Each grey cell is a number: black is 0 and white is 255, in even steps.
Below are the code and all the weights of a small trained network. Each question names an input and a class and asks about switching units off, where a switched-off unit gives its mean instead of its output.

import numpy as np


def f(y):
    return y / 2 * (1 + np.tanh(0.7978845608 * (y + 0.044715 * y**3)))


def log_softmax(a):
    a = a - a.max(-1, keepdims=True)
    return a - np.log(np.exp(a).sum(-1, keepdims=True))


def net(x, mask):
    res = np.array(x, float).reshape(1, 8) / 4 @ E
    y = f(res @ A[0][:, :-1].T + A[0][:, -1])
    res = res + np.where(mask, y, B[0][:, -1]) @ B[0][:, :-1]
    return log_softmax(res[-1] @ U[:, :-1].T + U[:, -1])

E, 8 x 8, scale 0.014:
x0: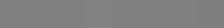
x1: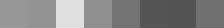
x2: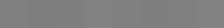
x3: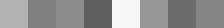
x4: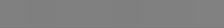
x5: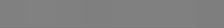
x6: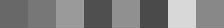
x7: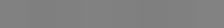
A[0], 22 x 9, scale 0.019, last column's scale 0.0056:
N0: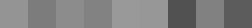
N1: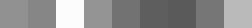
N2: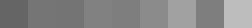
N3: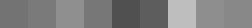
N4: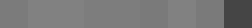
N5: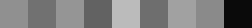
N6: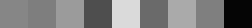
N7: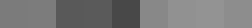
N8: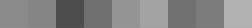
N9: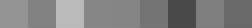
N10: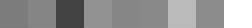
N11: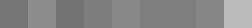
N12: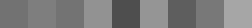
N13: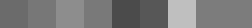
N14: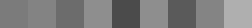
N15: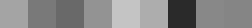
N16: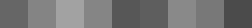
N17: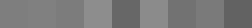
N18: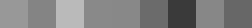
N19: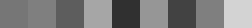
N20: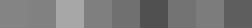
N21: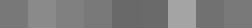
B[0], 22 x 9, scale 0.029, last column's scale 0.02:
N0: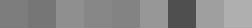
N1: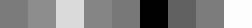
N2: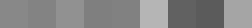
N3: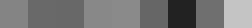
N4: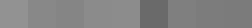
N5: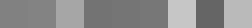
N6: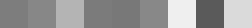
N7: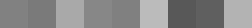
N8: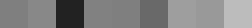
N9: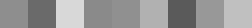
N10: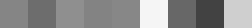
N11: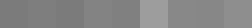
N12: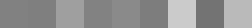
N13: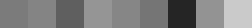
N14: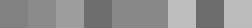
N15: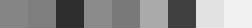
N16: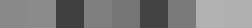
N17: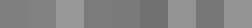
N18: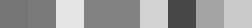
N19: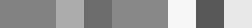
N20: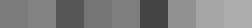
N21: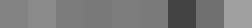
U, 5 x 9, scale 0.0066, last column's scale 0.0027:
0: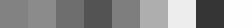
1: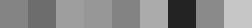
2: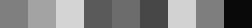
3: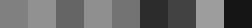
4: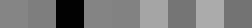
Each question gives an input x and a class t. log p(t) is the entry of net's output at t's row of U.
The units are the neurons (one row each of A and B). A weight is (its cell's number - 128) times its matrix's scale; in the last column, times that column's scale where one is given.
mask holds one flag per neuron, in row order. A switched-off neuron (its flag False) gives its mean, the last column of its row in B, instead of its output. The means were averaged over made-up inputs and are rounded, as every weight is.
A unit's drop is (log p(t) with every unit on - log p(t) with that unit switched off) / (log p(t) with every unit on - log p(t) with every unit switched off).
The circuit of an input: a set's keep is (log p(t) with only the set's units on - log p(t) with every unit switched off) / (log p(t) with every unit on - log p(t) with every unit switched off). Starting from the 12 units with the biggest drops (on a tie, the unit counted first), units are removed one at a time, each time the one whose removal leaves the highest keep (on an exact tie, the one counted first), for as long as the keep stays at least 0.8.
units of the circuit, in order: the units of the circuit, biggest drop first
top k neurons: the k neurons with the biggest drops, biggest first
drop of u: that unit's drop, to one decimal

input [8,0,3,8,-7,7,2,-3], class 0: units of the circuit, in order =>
(N6; N1)
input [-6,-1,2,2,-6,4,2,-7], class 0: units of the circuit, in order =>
(N1)
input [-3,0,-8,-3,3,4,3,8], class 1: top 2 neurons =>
(N1; N8)
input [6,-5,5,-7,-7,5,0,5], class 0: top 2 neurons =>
(N19; N15)
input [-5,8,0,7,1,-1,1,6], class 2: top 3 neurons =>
(N1; N6; N5)
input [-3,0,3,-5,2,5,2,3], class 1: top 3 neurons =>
(N1; N7; N8)
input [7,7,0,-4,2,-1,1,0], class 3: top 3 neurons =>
(N6; N16; N13)
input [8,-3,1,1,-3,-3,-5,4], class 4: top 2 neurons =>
(N15; N6)
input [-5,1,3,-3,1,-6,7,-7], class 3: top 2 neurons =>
(N18; N16)
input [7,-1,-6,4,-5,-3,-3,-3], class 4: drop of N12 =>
0.0
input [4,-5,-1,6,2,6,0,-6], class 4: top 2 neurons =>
(N15; N19)
